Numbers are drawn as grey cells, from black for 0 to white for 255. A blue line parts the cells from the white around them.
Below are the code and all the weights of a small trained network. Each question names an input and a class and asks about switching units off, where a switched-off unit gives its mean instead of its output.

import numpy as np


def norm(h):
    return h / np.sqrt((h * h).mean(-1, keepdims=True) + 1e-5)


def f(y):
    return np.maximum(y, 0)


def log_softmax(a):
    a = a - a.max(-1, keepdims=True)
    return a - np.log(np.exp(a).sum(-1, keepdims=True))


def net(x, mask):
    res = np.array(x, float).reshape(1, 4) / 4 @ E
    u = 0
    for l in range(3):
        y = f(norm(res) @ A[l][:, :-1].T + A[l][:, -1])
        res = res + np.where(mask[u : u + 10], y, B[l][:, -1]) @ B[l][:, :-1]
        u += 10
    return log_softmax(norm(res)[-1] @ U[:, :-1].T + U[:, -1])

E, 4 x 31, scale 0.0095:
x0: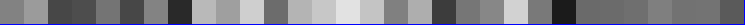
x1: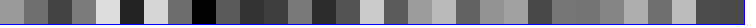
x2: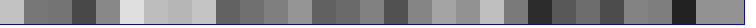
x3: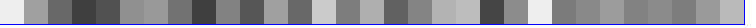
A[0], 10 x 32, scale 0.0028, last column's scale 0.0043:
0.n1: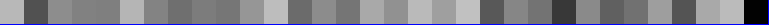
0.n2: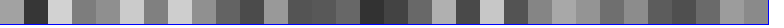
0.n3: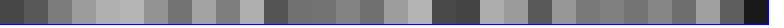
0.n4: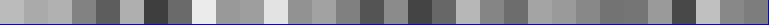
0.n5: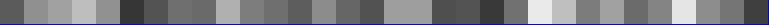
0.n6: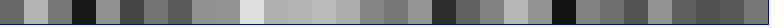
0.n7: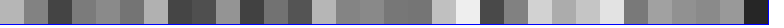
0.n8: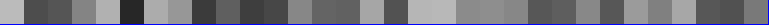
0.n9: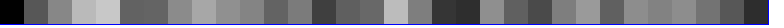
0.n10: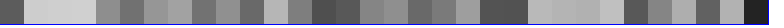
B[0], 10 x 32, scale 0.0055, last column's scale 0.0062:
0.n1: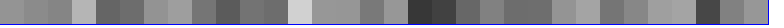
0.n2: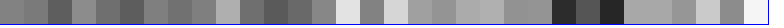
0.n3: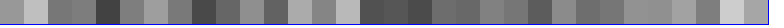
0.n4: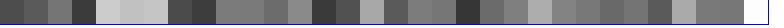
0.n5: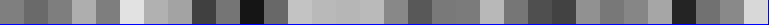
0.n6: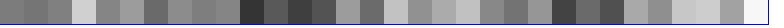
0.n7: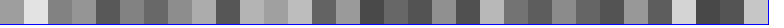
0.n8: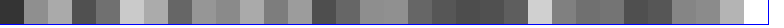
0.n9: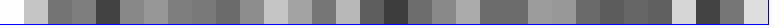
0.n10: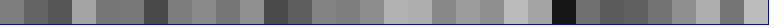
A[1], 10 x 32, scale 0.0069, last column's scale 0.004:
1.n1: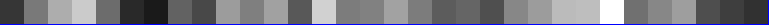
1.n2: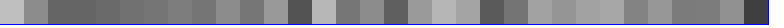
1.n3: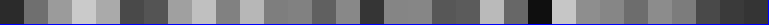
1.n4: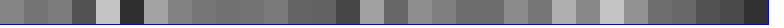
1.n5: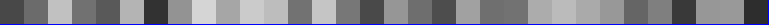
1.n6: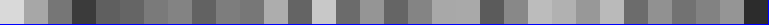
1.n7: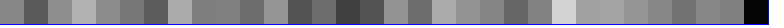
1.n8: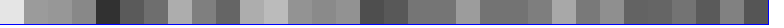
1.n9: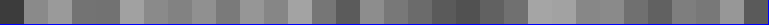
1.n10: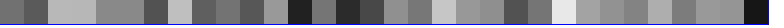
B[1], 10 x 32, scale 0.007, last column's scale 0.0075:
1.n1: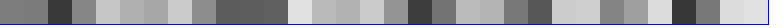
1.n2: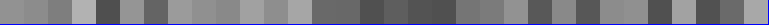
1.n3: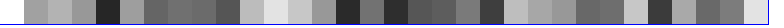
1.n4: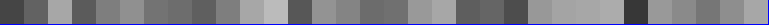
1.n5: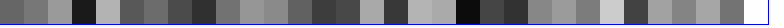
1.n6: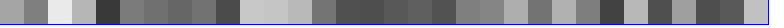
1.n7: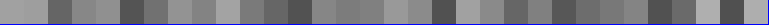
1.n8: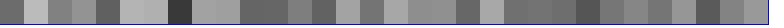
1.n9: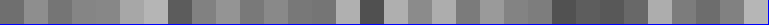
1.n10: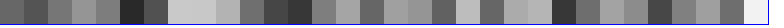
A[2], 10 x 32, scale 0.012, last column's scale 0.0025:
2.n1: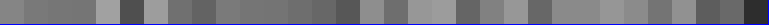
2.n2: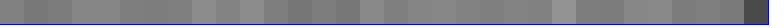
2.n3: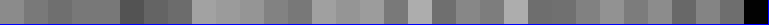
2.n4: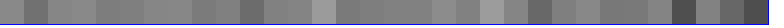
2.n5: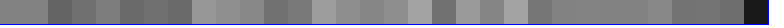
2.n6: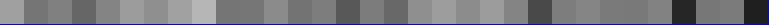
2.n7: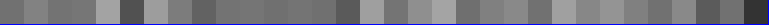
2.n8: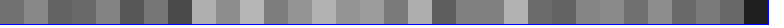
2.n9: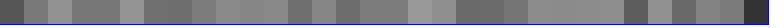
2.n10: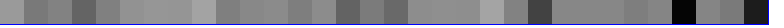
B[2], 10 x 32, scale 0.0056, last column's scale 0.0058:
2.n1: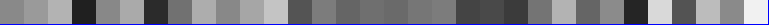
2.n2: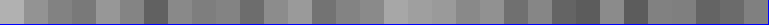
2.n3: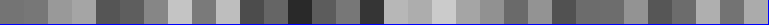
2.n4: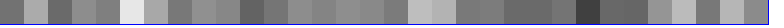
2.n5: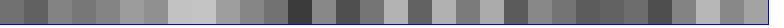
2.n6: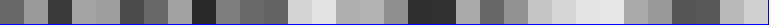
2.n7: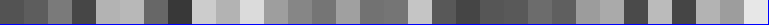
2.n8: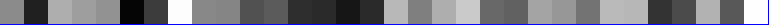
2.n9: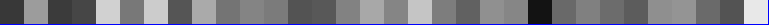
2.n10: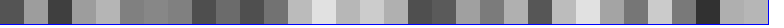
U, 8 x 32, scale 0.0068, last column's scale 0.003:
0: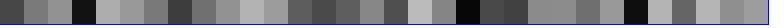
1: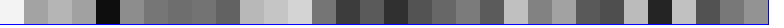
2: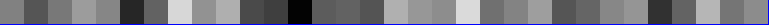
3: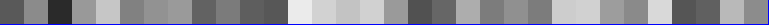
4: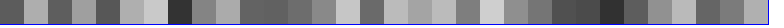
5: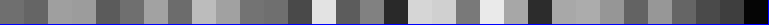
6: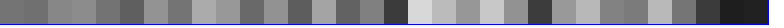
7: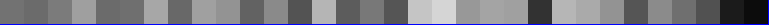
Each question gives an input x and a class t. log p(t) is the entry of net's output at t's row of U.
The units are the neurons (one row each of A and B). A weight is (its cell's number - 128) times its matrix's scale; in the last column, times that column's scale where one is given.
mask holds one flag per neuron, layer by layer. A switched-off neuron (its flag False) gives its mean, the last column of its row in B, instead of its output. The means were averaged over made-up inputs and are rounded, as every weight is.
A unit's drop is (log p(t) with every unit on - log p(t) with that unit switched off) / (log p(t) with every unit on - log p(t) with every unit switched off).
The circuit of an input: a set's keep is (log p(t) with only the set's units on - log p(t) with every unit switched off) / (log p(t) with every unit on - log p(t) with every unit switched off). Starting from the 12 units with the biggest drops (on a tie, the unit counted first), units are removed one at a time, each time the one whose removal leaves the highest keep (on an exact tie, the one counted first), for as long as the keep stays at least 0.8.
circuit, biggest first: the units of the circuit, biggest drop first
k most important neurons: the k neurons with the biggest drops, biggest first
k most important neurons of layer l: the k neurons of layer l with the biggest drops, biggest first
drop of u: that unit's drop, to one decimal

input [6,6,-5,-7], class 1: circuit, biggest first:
1.n3
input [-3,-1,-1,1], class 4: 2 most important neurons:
0.n2, 2.n8
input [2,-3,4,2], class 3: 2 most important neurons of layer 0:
0.n8, 0.n9
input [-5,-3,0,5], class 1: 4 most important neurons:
0.n6, 1.n6, 2.n8, 0.n7
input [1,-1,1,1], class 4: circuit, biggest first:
1.n5, 2.n8
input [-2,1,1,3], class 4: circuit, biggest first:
0.n7, 1.n3, 1.n8
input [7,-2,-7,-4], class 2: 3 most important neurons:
2.n8, 0.n6, 2.n3
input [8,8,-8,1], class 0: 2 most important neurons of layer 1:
1.n10, 1.n4
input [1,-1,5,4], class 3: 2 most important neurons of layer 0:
0.n9, 0.n4
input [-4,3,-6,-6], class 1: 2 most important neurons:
1.n3, 0.n9
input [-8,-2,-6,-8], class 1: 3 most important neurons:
1.n3, 0.n6, 0.n9
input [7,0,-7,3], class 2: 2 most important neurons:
2.n8, 0.n6
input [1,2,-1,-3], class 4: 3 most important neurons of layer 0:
0.n9, 0.n8, 0.n7
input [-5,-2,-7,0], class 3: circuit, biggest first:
1.n1
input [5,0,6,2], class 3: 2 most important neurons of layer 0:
0.n2, 0.n10
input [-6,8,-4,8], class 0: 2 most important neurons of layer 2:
2.n7, 2.n1
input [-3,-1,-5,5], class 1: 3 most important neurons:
1.n6, 0.n7, 1.n2
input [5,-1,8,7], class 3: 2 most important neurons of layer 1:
1.n3, 1.n10
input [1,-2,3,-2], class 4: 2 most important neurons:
1.n1, 0.n4
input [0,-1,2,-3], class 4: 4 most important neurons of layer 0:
0.n9, 0.n2, 0.n3, 0.n7
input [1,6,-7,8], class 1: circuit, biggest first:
1.n6
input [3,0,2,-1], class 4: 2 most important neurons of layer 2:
2.n8, 2.n6
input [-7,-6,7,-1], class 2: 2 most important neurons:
1.n10, 1.n1
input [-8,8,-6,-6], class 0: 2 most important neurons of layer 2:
2.n7, 2.n1
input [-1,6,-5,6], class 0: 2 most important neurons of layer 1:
1.n3, 1.n4
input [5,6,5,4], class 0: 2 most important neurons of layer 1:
1.n1, 1.n10
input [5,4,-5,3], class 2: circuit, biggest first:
2.n8
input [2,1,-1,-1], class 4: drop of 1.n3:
0.3
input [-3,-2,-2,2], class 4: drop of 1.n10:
0.1
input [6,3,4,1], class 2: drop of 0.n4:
0.0
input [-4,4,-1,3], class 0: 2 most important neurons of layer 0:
0.n6, 0.n8
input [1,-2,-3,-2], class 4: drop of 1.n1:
0.4
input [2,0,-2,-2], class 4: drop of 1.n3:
0.4
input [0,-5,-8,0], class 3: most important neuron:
1.n1
